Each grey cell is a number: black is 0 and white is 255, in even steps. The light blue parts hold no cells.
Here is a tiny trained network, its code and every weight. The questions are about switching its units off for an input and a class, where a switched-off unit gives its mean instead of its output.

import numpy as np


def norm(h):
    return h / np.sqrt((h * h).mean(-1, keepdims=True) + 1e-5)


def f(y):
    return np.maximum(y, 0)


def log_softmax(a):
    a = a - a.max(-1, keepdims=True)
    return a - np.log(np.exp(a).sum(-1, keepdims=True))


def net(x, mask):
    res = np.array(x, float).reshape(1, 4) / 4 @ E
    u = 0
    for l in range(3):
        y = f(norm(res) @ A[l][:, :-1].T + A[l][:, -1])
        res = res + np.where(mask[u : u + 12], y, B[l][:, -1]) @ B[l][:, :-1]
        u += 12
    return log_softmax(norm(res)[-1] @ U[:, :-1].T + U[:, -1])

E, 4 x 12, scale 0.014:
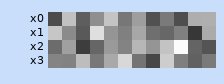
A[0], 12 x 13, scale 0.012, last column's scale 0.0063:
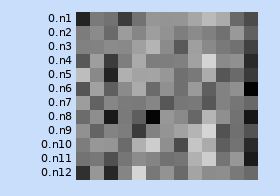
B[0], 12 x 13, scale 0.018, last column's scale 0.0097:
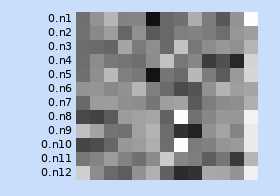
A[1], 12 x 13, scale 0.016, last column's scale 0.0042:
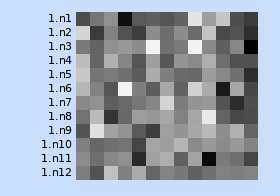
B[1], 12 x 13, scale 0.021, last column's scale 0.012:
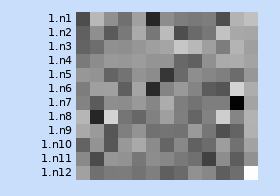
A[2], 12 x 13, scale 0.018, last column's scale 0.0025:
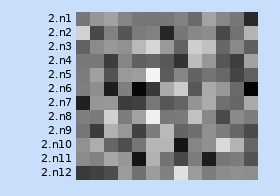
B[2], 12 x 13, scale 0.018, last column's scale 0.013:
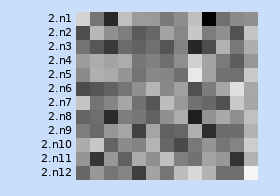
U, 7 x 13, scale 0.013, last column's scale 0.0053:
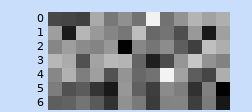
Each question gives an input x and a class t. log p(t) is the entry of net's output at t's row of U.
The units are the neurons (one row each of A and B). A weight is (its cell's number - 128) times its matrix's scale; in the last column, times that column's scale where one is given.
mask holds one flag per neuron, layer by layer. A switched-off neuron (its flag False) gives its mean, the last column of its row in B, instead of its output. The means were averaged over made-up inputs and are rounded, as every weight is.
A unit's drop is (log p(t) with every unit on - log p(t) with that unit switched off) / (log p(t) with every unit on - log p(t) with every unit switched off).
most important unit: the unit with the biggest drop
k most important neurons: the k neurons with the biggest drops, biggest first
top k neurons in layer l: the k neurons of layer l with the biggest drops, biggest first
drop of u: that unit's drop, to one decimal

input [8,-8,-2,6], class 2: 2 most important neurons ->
0.n9, 1.n1
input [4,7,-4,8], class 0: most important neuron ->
0.n1
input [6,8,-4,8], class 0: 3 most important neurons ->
0.n1, 0.n10, 1.n3
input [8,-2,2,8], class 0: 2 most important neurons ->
0.n10, 0.n9
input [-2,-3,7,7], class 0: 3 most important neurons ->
0.n10, 1.n3, 0.n3
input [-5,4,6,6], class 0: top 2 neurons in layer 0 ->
0.n10, 0.n12
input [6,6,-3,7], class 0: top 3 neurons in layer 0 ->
0.n1, 0.n9, 0.n10
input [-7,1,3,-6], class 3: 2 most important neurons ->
0.n9, 0.n10
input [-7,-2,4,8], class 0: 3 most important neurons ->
0.n10, 0.n12, 1.n3
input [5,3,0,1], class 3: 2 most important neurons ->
0.n12, 0.n6
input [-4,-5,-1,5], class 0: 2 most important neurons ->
0.n10, 0.n5
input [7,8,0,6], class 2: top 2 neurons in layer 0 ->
0.n5, 0.n9
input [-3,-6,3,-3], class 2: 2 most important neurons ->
0.n1, 1.n1
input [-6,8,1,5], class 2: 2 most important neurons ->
0.n5, 1.n6
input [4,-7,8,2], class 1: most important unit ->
0.n4
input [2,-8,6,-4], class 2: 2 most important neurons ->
0.n1, 1.n1
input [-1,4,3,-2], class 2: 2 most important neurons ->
0.n5, 1.n6
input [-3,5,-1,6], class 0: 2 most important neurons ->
0.n10, 0.n1
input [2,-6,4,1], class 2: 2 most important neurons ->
0.n1, 1.n1
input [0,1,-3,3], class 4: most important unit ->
0.n7
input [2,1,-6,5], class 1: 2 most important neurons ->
0.n8, 0.n10
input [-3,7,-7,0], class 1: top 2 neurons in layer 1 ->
1.n11, 1.n1
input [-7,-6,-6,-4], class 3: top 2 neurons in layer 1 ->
1.n2, 1.n4
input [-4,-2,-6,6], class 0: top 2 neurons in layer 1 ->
1.n3, 1.n8
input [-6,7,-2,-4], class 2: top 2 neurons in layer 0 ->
0.n5, 0.n12
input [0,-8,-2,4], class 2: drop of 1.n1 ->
0.3
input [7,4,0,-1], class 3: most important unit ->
0.n12
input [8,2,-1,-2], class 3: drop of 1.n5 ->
0.0
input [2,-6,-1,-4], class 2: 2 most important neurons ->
1.n1, 0.n1
